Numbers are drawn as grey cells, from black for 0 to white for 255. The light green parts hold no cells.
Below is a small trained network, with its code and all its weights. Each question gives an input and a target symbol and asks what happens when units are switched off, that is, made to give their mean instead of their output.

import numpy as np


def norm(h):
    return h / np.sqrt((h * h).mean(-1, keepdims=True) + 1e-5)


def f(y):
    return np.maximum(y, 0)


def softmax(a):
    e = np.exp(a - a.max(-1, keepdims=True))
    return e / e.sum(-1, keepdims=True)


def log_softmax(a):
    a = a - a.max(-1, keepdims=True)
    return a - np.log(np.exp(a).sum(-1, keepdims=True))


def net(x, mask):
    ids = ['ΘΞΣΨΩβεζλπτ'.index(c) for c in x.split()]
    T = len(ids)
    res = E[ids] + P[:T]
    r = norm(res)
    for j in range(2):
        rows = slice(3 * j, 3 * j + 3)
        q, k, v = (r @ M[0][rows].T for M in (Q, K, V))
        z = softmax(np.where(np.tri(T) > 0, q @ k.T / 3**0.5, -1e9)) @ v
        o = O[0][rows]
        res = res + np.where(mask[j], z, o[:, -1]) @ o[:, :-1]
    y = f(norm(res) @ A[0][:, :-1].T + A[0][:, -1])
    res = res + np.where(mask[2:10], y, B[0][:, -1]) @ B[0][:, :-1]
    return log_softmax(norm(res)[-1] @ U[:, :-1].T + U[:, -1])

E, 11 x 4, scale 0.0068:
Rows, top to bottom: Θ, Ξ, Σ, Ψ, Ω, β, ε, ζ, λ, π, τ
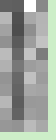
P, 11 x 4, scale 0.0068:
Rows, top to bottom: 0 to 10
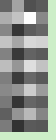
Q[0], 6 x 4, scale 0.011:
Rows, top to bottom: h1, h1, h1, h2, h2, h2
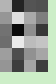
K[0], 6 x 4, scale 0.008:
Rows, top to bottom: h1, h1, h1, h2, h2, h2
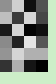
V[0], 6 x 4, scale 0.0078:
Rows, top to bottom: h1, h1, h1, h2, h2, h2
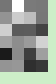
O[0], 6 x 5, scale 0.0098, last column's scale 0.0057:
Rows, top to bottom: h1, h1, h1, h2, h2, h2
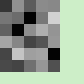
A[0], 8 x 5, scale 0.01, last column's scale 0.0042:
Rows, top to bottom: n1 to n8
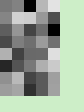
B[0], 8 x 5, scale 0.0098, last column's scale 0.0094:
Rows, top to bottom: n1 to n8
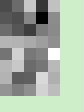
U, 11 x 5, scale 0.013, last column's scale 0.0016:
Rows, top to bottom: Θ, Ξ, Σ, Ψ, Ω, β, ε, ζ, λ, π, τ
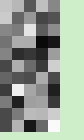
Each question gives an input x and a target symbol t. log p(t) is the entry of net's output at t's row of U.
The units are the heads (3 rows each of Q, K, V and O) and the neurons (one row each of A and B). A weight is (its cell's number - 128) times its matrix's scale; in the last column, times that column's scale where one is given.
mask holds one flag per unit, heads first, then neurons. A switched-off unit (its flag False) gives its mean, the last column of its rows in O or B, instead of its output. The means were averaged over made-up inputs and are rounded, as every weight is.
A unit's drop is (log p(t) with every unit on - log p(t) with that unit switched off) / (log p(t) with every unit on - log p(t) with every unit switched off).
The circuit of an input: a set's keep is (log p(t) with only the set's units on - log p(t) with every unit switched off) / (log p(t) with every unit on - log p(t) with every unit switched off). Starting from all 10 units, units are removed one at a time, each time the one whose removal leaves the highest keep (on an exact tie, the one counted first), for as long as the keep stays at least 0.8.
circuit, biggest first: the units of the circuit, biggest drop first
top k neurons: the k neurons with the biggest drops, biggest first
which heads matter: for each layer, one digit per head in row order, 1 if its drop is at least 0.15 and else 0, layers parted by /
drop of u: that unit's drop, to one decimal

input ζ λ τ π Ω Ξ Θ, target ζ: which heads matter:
01
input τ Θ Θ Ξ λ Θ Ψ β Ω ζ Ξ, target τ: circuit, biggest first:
(h1)
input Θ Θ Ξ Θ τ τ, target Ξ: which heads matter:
10
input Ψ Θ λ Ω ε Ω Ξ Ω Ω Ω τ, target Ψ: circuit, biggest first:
(h1 n2)
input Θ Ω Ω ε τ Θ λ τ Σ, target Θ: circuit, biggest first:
(h1 n8)
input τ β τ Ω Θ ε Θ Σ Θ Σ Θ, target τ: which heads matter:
10
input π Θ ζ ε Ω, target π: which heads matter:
11
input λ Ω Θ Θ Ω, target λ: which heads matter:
11
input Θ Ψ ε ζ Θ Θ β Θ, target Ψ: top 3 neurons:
(n2 n7 n8)
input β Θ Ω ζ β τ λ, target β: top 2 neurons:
(n1 n6)
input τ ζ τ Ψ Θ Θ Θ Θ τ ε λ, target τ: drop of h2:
0.1
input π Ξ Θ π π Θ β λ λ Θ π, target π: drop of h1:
0.4
